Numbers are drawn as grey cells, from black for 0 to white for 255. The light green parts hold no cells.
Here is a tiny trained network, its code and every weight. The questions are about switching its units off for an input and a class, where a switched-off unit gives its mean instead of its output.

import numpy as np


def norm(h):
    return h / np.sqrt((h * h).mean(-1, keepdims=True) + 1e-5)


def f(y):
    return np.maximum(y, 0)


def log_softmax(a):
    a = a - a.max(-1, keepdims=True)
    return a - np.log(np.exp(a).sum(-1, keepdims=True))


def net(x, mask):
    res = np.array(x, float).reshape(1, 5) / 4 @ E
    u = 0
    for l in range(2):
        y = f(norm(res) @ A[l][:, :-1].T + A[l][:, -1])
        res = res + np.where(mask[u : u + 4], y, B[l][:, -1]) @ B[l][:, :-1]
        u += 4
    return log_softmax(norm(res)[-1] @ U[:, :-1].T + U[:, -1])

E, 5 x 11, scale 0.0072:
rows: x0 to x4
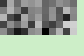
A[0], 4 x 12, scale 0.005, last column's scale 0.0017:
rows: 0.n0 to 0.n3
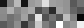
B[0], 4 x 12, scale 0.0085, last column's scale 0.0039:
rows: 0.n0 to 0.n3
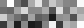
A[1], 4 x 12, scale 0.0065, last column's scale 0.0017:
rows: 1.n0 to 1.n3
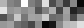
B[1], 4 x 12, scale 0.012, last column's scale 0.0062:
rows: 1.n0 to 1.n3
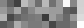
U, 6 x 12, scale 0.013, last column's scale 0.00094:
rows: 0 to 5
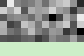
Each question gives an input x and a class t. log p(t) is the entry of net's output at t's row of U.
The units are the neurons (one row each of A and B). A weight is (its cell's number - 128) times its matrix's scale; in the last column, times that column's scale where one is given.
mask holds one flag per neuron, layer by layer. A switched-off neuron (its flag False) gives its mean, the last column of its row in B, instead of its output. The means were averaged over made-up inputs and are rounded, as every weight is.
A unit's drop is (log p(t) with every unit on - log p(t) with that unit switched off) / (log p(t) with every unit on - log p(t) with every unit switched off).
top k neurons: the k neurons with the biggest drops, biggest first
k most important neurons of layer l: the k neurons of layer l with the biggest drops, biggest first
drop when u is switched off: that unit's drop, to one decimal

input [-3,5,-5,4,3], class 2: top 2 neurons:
1.n3, 0.n2
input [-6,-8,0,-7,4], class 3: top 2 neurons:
1.n0, 0.n0
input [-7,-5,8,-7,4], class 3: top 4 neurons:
1.n0, 0.n0, 1.n2, 0.n3
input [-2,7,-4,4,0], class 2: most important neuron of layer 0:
0.n2
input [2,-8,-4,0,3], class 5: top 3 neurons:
0.n3, 0.n0, 1.n0
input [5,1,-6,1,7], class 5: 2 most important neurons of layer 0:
0.n3, 0.n0
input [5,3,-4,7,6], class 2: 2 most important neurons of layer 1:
1.n3, 1.n2
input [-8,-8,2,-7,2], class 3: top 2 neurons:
1.n0, 0.n0
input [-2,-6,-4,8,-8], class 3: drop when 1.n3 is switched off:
0.2
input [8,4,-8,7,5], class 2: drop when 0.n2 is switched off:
0.2
